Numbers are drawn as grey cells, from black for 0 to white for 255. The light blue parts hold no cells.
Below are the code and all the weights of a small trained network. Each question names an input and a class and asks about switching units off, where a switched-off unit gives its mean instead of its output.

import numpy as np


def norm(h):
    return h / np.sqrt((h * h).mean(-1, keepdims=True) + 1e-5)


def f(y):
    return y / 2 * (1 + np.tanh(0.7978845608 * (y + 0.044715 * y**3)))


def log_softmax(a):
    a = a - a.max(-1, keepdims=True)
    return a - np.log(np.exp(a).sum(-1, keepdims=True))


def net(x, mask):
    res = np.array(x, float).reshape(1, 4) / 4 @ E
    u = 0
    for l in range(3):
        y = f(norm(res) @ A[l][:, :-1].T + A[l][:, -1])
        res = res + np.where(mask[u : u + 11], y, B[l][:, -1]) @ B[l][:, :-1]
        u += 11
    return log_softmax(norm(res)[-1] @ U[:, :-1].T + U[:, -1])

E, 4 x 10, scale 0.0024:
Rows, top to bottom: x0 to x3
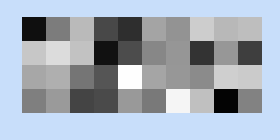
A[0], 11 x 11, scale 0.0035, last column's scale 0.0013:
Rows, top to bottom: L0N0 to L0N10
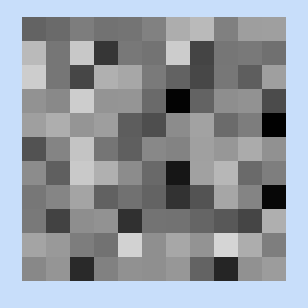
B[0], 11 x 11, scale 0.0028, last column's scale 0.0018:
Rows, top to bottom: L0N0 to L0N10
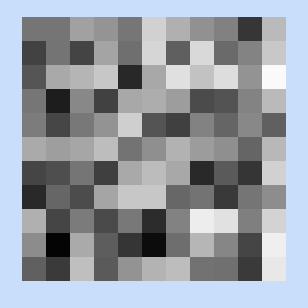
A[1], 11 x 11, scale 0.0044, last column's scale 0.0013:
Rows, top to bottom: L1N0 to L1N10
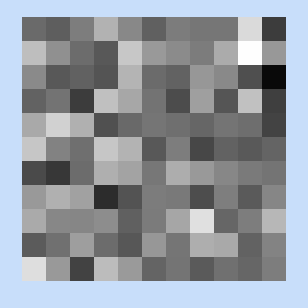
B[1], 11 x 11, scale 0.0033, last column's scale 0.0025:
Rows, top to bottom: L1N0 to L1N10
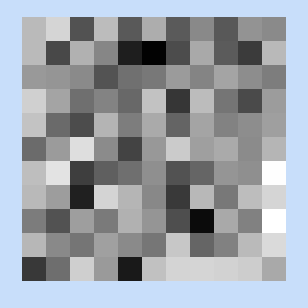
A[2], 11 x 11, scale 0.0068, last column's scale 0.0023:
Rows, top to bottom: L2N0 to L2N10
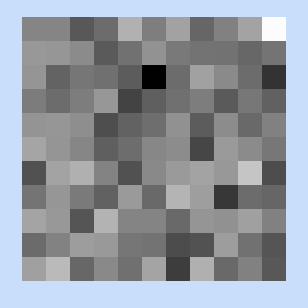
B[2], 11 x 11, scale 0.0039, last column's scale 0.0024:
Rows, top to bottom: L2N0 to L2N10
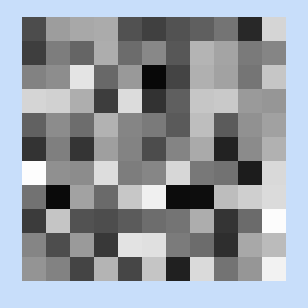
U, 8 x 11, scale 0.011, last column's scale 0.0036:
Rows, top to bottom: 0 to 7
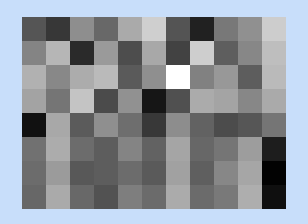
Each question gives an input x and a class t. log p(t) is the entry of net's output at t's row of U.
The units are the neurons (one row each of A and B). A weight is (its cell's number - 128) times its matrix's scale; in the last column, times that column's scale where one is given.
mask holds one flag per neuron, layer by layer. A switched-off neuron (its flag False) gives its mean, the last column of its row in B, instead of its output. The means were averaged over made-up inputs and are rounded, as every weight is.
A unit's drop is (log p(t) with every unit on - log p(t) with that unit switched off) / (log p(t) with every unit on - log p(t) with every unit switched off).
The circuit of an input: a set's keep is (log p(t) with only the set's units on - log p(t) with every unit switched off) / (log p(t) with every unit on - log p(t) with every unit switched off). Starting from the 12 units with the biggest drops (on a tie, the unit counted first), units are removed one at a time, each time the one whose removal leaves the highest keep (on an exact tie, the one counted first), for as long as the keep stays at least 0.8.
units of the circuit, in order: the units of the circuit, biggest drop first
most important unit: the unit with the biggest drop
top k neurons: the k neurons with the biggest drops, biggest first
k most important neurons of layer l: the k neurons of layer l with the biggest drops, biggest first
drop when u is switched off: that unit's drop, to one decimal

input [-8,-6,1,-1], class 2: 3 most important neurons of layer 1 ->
L1N10, L1N5, L1N7
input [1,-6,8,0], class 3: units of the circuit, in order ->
L1N1
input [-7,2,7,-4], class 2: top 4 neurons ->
L1N10, L1N5, L0N8, L0N2
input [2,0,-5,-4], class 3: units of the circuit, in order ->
L0N8, L2N2
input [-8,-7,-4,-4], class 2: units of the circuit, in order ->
L1N5, L1N10
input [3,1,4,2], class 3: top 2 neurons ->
L0N2, L0N6
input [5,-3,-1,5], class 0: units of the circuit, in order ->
L0N2, L2N7
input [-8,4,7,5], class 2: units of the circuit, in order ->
L1N10, L1N5
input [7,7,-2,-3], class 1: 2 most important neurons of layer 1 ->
L1N7, L1N10
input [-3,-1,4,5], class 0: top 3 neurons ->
L0N10, L2N7, L0N8
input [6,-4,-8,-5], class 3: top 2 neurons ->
L2N3, L0N2
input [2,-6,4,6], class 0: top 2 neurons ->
L2N7, L1N7
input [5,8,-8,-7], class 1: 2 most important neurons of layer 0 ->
L0N9, L0N10
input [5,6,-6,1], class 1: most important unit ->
L0N9
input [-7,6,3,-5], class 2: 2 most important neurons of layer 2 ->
L2N10, L2N7
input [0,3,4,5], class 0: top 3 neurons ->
L2N7, L0N8, L0N1
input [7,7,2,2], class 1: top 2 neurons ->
L1N7, L0N2
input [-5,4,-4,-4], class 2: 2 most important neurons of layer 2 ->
L2N7, L2N10
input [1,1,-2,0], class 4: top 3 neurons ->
L1N1, L0N9, L1N9
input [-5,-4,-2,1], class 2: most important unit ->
L0N1
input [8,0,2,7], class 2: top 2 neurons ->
L2N6, L0N6
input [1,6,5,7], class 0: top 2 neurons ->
L2N7, L1N6
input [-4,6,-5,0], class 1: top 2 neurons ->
L0N9, L1N7
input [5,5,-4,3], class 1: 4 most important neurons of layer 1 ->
L1N10, L1N7, L1N5, L1N4
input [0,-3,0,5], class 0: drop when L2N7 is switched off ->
0.3
